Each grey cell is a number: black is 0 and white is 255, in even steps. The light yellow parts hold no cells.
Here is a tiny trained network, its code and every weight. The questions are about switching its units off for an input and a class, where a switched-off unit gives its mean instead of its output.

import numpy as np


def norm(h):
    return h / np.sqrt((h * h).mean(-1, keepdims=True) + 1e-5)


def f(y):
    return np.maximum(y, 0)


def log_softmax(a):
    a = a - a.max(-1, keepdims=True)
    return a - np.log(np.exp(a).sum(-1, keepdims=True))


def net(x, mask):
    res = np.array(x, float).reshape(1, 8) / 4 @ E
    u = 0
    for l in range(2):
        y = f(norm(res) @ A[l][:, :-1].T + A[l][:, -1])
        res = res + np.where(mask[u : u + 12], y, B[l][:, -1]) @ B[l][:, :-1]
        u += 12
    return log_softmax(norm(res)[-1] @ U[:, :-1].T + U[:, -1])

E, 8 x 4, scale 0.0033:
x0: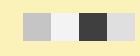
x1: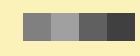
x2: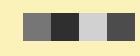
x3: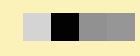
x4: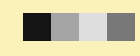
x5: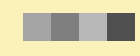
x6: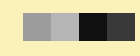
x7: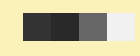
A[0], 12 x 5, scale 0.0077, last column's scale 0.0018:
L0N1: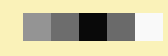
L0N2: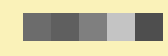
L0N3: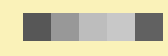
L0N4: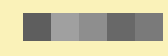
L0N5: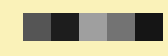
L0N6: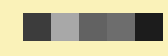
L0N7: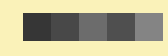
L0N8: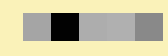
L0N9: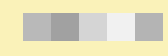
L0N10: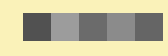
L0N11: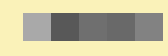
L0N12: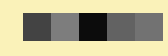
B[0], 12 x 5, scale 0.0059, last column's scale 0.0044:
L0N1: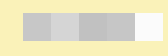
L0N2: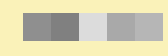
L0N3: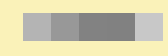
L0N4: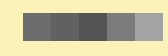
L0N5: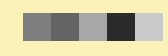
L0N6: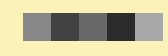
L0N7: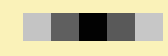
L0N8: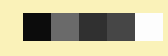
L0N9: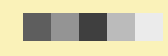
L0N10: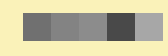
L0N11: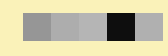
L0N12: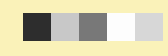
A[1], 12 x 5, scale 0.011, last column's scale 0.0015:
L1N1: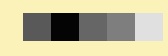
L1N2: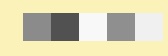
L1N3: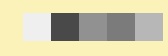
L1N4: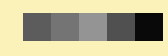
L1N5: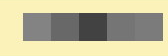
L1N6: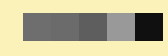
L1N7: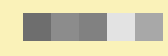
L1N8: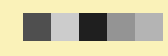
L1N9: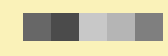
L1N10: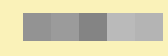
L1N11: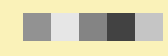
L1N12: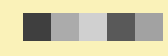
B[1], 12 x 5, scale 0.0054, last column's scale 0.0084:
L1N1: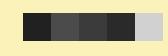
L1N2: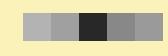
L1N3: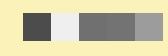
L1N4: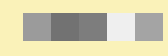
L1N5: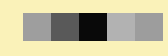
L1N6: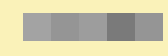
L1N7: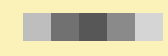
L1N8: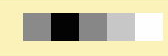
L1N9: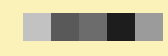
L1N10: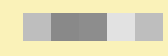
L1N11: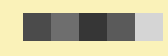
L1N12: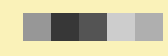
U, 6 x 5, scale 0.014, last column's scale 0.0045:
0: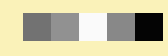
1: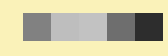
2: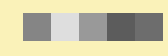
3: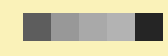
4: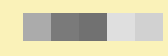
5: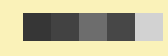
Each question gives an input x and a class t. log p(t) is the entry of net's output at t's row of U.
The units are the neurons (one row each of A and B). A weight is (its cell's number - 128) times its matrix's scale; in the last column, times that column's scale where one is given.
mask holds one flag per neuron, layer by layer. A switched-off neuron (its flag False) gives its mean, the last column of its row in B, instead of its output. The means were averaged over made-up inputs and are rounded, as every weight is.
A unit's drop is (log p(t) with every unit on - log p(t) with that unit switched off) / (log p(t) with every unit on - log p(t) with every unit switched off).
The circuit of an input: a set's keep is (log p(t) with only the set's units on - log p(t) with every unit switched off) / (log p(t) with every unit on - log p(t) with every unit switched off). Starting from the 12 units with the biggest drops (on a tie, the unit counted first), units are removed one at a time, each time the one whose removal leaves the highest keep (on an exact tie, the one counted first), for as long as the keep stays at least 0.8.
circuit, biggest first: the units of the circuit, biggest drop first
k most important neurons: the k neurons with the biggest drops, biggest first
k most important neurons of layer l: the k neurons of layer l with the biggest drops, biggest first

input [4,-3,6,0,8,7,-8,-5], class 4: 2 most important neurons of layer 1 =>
[L1N12 L1N2]
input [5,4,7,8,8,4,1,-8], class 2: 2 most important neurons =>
[L1N8 L0N8]
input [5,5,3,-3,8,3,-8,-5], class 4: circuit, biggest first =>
[L1N12]
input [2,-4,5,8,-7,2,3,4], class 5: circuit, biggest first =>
[L0N8 L1N1]
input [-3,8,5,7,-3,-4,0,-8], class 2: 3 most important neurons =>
[L1N8 L1N3 L1N1]
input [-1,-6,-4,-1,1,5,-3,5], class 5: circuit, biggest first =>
[L0N1 L1N1]
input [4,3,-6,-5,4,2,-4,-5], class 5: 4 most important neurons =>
[L1N11 L0N1 L0N12 L0N6]
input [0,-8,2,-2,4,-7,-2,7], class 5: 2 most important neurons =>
[L0N1 L1N1]
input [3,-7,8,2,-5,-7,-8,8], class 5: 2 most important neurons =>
[L0N8 L1N1]
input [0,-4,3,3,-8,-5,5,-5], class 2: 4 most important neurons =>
[L0N11 L1N8 L1N3 L0N9]
